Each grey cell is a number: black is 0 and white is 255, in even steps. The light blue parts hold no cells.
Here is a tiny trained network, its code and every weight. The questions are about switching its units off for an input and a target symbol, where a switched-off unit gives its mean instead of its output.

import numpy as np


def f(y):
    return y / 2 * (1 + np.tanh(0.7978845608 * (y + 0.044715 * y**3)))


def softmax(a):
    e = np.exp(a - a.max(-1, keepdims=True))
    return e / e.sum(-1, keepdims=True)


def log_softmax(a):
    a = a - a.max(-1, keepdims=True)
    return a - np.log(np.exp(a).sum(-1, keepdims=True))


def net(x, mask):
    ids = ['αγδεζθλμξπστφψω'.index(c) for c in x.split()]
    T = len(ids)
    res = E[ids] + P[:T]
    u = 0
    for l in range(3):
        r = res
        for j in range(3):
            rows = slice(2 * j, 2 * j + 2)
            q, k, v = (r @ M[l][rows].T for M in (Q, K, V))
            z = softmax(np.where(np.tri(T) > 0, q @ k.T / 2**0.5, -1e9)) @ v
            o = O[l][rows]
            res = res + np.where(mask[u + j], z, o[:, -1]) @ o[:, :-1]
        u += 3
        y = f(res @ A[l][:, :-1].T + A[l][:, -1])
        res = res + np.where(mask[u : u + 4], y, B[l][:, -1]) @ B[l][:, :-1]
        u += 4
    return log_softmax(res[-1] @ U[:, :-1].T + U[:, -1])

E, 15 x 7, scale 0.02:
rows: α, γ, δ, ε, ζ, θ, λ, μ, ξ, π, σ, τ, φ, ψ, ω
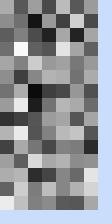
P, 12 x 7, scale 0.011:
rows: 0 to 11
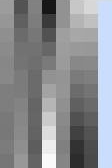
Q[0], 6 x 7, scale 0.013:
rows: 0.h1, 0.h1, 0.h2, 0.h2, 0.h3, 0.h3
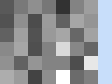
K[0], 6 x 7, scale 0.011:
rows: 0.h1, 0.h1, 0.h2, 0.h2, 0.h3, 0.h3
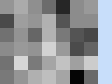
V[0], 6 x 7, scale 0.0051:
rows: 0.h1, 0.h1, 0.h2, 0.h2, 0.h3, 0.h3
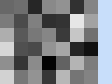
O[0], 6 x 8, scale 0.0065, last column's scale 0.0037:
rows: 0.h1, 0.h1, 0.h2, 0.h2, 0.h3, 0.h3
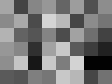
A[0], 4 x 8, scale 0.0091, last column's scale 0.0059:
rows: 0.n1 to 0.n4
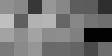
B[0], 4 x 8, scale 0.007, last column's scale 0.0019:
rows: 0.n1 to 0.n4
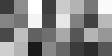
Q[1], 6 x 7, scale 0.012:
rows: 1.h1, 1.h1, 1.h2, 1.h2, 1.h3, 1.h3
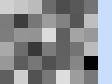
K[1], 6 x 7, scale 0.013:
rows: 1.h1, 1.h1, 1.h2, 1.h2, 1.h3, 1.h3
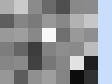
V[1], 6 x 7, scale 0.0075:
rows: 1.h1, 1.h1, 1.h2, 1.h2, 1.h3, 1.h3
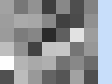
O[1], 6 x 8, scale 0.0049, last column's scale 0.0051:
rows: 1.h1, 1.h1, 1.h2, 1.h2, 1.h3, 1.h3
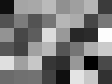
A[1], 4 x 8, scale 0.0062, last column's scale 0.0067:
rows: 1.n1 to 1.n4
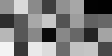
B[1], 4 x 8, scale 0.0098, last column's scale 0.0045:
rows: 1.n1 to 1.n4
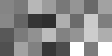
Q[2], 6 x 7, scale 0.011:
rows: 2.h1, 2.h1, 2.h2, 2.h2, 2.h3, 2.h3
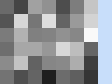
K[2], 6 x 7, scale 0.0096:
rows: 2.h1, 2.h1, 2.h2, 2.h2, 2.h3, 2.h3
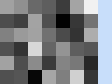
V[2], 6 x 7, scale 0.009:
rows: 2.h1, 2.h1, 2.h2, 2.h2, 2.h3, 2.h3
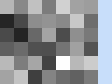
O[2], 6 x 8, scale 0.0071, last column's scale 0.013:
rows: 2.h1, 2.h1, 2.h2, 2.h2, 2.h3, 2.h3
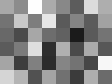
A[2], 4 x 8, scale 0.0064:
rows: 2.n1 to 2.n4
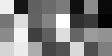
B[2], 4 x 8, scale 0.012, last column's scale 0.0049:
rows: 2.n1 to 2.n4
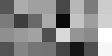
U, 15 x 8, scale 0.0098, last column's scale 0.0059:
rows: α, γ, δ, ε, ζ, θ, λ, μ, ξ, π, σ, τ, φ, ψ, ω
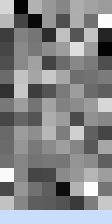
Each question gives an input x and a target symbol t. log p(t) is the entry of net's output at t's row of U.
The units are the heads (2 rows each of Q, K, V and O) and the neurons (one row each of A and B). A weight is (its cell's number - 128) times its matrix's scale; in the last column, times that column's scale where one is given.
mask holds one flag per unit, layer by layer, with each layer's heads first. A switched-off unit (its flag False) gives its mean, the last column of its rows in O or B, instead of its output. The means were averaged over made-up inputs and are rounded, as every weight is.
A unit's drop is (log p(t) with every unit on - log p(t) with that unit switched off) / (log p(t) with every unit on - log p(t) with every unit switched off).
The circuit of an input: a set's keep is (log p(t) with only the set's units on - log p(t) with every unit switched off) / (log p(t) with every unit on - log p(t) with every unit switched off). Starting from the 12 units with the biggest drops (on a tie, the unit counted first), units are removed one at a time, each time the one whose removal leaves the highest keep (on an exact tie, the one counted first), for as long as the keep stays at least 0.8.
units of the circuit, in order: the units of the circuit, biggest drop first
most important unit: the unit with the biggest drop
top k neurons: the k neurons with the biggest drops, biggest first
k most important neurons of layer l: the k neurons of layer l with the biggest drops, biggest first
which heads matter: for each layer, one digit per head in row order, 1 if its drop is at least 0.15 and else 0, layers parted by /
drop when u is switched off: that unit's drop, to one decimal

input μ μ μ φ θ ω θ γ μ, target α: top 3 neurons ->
2.n2; 1.n4; 0.n1
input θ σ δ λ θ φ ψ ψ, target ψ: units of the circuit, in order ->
0.h3; 0.h2
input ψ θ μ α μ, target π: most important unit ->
0.h3
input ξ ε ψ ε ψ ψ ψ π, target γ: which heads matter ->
000 / 001 / 110
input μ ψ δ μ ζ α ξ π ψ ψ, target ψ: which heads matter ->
001 / 010 / 000
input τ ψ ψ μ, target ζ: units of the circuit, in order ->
2.h3; 1.n4; 2.h2
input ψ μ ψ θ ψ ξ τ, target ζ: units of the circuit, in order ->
1.n4; 2.n4; 0.n2
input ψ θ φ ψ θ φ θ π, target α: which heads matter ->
000 / 001 / 000
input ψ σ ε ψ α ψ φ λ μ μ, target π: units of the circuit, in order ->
0.n1; 2.n2; 0.h3; 1.n1
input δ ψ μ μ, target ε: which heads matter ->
001 / 001 / 000
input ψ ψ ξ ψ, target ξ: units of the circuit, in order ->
1.h3; 2.h2
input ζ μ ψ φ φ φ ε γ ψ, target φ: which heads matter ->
011 / 000 / 001
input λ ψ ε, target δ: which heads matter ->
010 / 101 / 010
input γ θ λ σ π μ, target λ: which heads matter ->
001 / 001 / 100
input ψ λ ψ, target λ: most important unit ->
2.h1
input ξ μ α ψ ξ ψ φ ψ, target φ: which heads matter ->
001 / 000 / 001
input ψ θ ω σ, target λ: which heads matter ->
001 / 001 / 100
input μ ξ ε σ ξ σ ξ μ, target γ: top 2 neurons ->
2.n2; 1.n4
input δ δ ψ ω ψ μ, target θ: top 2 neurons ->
0.n1; 1.n1
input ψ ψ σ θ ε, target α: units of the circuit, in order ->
2.n2; 1.h3; 1.n4; 2.h1
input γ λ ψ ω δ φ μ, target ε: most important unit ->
2.n3
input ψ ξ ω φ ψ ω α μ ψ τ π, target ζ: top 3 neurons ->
0.n2; 2.n4; 1.n4
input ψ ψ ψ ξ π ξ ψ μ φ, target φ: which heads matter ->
001 / 010 / 010
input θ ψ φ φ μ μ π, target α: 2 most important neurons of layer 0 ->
0.n3; 0.n1
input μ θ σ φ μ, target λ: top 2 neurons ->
0.n4; 0.n1
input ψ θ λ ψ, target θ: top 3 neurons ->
1.n4; 2.n2; 0.n1
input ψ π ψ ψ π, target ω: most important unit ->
1.h3
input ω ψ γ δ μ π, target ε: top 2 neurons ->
0.n3; 2.n3
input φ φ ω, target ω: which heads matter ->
101 / 001 / 000
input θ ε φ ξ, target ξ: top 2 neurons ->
1.n4; 2.n2
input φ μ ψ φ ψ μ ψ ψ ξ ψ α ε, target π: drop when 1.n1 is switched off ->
0.2
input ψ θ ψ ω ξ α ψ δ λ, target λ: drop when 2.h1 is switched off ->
0.1
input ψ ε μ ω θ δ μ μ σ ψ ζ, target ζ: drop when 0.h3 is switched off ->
0.1
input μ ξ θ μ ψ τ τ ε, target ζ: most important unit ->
2.h3
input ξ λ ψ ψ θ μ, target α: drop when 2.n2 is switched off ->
0.2
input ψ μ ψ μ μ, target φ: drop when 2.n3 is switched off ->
0.2
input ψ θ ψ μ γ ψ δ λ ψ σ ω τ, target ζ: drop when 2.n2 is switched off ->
0.0
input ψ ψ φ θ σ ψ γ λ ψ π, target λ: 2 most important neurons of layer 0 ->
0.n4; 0.n1
